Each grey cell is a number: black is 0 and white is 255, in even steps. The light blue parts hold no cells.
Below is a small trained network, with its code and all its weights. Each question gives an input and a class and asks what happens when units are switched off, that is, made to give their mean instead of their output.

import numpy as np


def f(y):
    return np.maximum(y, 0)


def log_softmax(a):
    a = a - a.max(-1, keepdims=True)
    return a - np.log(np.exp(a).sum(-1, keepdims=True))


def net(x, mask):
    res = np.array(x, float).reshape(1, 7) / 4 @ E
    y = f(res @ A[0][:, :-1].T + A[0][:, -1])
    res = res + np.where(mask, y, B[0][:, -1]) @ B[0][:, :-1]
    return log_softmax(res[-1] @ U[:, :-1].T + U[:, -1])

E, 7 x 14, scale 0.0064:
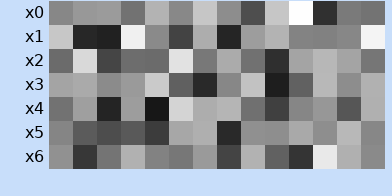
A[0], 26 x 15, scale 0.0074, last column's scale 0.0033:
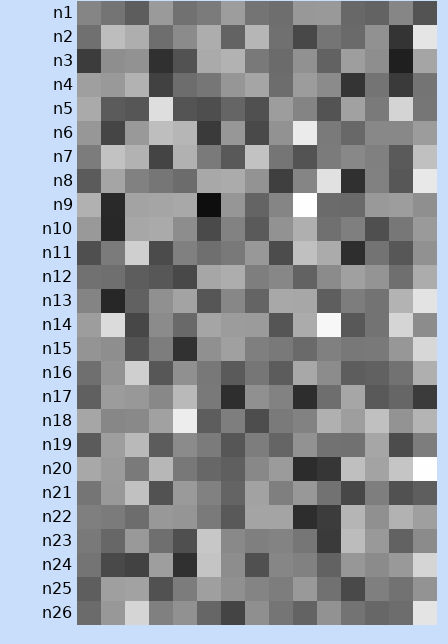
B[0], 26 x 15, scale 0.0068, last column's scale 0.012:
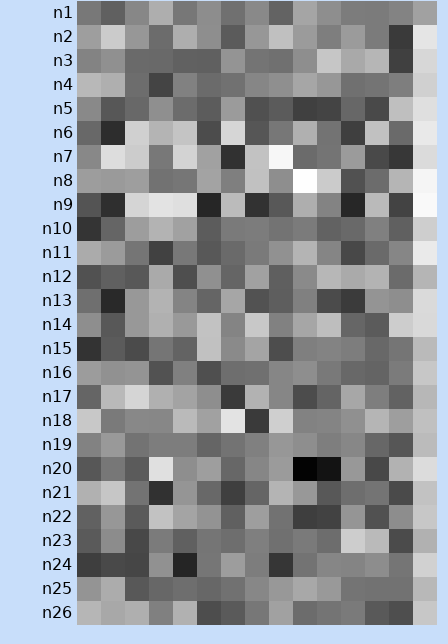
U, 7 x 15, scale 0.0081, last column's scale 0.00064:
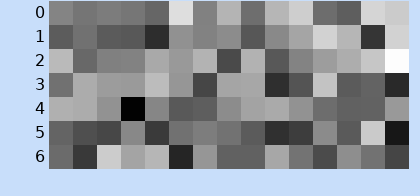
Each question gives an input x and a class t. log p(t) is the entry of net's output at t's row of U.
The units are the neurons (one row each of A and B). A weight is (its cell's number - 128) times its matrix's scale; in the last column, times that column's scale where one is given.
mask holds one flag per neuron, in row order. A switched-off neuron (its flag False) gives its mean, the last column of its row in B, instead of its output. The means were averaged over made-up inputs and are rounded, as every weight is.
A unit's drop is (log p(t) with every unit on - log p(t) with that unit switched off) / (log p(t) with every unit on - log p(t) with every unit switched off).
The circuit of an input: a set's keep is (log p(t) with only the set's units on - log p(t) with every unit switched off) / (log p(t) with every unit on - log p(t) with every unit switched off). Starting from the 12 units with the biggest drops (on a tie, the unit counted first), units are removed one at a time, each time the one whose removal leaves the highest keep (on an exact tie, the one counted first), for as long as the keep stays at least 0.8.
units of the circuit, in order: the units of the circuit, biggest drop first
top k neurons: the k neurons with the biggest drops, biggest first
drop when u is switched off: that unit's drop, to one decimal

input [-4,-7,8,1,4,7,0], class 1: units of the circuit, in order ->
[n3]
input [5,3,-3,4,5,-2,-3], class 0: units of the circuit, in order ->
[n9; n14; n6]
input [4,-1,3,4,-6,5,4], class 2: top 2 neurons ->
[n18; n9]
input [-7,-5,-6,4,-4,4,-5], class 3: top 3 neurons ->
[n8; n17; n7]
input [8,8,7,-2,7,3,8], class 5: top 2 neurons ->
[n24; n5]
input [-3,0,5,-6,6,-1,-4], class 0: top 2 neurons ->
[n14; n8]
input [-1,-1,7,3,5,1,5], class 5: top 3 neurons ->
[n24; n7; n26]
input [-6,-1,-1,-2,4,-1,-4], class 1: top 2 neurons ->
[n5; n7]
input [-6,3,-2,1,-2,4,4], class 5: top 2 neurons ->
[n20; n5]
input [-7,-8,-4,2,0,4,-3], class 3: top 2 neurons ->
[n8; n17]
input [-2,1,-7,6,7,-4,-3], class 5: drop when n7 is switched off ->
0.2
